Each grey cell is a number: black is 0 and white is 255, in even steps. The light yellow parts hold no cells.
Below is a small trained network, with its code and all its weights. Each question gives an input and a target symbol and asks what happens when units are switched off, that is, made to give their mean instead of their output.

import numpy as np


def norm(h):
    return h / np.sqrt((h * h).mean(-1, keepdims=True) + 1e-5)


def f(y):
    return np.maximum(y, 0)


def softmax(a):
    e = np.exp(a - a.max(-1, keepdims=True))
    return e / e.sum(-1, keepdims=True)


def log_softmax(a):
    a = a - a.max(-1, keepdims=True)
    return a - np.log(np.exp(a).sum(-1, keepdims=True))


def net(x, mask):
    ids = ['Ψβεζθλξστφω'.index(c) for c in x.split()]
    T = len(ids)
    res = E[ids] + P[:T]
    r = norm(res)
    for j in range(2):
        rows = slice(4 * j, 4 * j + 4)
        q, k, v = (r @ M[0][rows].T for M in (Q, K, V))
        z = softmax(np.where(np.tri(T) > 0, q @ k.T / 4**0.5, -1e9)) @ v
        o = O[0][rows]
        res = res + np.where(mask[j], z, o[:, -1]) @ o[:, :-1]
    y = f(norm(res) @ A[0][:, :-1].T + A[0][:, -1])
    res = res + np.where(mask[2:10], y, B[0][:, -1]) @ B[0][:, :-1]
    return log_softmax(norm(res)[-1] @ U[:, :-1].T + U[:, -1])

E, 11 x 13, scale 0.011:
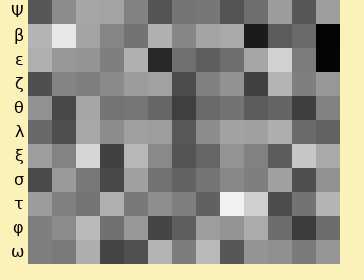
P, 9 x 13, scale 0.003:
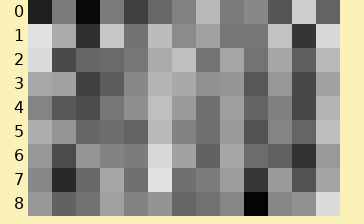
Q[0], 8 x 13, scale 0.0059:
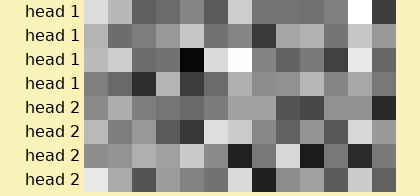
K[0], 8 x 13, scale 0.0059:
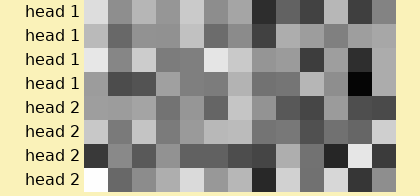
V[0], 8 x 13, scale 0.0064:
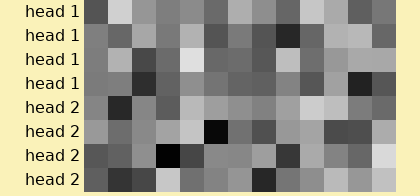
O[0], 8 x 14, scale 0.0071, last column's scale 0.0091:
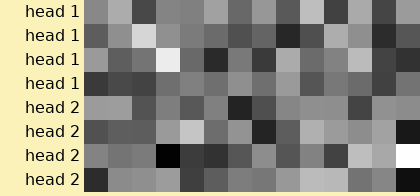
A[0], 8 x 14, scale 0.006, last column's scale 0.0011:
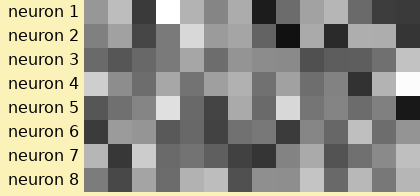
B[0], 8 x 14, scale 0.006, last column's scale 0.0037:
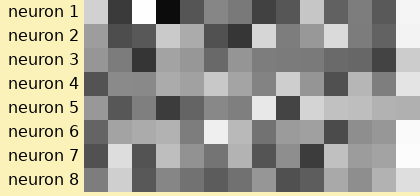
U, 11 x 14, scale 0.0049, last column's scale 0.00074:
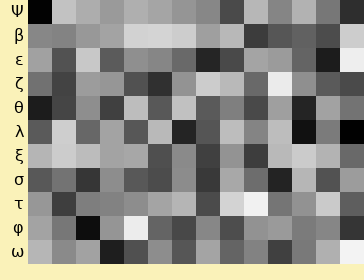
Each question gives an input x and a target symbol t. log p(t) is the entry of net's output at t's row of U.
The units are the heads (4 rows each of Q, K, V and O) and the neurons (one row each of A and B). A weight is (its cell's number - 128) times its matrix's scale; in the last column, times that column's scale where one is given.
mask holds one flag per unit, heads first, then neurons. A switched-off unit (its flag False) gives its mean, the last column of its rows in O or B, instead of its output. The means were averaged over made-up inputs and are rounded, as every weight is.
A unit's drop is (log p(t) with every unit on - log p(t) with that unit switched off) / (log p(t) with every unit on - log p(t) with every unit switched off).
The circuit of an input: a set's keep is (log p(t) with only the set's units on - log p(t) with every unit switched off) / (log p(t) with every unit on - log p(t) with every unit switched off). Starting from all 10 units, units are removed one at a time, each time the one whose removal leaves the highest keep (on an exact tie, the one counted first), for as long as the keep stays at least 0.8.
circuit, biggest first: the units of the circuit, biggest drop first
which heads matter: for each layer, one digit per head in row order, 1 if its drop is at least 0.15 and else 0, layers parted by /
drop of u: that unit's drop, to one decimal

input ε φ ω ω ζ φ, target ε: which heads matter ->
11
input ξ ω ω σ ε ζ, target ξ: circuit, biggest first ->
head 1
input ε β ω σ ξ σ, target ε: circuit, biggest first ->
head 1; head 2; neuron 1
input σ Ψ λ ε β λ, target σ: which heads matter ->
10
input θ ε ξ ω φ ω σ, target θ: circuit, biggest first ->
head 1; head 2
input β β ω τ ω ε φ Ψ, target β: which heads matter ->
01
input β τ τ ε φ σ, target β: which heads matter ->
01
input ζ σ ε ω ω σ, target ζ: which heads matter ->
11
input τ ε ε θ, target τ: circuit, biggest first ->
head 2; head 1
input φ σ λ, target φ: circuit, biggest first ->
head 2; neuron 2
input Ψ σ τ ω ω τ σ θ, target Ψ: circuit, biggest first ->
head 2; head 1
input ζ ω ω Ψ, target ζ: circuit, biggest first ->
head 1; head 2
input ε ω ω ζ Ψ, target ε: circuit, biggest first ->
head 2; head 1; neuron 1
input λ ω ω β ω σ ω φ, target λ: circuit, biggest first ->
head 2
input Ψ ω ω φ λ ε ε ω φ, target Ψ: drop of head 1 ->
0.1
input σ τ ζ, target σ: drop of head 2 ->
0.1
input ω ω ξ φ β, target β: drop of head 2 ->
0.7
